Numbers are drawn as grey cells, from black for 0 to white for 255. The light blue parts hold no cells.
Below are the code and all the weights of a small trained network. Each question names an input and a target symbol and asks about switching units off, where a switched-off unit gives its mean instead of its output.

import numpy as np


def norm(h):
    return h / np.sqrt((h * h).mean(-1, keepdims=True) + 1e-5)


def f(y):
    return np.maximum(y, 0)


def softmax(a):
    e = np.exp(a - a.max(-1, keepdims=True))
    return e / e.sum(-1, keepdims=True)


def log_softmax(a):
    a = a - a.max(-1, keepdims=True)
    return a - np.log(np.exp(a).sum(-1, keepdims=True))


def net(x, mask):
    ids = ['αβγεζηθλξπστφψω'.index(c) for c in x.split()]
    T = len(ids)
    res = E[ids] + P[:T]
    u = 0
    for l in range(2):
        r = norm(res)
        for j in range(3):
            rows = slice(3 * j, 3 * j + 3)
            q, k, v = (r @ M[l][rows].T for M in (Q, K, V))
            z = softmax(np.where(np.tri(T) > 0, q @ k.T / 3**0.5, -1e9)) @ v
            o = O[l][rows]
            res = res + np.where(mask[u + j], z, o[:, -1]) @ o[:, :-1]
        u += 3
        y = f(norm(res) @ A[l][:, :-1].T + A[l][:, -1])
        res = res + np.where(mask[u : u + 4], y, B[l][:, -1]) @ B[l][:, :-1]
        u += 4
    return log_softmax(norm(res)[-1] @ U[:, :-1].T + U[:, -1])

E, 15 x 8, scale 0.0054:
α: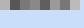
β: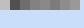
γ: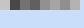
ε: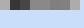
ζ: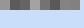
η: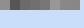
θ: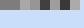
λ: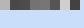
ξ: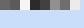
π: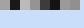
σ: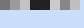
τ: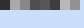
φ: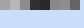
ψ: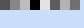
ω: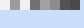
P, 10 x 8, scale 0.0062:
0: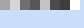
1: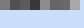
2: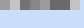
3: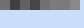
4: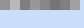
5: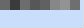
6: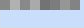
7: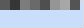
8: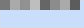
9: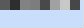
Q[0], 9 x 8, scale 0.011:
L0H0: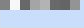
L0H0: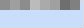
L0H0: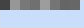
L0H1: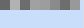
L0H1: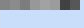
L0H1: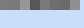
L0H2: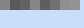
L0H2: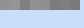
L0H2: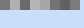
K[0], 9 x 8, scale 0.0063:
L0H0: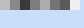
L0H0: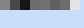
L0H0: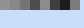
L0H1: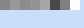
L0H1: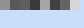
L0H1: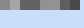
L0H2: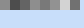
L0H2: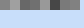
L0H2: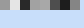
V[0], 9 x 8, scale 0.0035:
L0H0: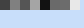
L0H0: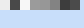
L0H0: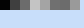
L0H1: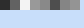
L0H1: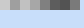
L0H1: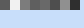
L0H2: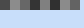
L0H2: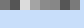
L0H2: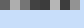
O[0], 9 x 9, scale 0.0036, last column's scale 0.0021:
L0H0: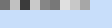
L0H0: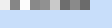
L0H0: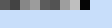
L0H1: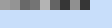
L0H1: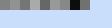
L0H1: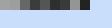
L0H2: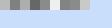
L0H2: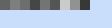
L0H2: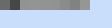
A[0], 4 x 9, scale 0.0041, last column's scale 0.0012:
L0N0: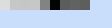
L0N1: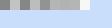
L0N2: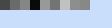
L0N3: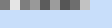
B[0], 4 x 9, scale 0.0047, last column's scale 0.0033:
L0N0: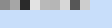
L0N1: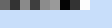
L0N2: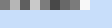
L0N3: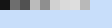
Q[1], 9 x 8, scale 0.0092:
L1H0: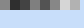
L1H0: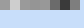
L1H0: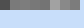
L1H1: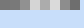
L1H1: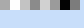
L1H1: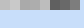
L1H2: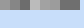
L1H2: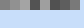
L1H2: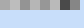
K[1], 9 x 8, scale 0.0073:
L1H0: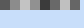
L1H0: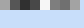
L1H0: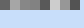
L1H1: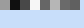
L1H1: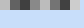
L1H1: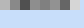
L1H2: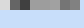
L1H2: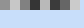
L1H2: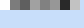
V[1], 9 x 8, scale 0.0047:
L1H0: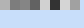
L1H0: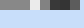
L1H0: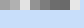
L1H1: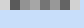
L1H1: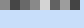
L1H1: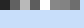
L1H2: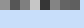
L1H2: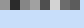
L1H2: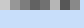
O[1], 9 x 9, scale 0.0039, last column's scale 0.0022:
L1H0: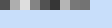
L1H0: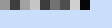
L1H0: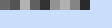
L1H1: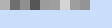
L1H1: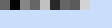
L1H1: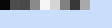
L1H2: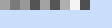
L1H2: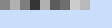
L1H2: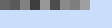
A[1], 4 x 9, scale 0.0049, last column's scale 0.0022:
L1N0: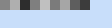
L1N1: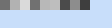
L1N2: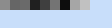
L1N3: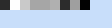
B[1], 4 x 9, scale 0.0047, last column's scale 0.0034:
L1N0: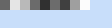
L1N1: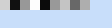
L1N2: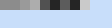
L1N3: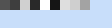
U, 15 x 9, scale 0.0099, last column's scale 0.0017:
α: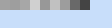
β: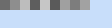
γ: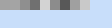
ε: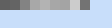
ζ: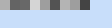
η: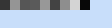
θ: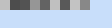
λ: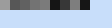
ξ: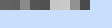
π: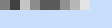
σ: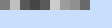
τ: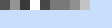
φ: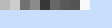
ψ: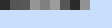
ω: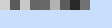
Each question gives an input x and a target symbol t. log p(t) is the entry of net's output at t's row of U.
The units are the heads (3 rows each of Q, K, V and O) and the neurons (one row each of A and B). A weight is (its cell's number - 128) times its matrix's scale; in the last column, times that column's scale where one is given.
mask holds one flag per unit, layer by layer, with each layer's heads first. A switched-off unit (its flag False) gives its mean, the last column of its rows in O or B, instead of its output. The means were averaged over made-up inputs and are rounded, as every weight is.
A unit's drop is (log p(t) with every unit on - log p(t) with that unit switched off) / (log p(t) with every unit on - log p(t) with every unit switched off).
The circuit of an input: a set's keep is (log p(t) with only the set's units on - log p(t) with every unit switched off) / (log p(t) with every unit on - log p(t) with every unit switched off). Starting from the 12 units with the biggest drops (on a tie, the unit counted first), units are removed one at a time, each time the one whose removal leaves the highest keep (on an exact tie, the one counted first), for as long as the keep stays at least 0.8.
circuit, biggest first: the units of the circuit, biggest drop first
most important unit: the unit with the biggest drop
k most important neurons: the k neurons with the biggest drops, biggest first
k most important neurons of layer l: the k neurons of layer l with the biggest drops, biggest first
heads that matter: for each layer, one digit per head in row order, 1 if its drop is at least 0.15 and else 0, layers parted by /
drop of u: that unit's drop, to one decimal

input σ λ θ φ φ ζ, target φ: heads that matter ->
000 / 010
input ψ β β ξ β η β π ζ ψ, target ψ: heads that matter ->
000 / 011
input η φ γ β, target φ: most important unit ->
L1H1
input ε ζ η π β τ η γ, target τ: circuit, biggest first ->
L0H0, L1H1
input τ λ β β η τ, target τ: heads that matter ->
000 / 001
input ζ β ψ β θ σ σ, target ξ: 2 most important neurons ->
L0N3, L1N1
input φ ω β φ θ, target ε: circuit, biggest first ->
L0N3, L1N3
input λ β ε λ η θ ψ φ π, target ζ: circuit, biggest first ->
L0N0, L1H2
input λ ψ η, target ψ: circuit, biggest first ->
L0N1, L1H2
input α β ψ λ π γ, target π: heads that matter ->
010 / 100
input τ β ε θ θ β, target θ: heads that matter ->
000 / 100
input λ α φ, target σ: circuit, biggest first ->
L0N3, L0N2
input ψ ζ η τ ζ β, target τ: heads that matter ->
100 / 000
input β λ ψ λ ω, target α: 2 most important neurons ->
L0N0, L0N3
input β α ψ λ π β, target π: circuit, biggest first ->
L1H0
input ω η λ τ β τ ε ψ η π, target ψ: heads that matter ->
001 / 010
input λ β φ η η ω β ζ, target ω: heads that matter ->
100 / 000
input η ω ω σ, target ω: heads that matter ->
100 / 000
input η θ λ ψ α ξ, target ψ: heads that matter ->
000 / 010
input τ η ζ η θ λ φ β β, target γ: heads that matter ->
000 / 001
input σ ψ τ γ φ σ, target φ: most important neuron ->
L0N2
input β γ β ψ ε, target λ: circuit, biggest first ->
L0N1, L1H2
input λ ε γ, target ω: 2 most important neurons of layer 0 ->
L0N1, L0N2
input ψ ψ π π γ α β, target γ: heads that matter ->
001 / 011
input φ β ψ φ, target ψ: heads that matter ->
001 / 011
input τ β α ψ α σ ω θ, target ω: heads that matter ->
100 / 100
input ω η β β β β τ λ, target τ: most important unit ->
L0N1
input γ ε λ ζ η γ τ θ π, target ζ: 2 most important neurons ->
L0N0, L0N2
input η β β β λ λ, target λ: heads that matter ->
000 / 010
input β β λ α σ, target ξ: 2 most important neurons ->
L0N3, L1N1
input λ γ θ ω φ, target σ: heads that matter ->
000 / 000
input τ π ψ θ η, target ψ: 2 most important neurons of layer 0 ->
L0N1, L0N0
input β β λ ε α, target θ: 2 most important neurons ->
L0N3, L0N1
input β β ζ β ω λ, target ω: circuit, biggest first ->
L0H0
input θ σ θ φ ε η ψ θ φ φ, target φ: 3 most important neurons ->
L0N2, L0N1, L1N2
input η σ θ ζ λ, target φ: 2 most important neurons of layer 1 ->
L1N0, L1N3
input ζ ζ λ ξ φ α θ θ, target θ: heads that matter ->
100 / 111
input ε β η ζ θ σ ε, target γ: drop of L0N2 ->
0.2
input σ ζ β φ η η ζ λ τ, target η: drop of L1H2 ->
0.1
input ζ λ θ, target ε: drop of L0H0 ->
0.0
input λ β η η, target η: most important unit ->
L0H1
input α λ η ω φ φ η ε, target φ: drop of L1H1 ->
0.4
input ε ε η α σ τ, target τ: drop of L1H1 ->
0.1
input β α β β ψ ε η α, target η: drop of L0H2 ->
0.2
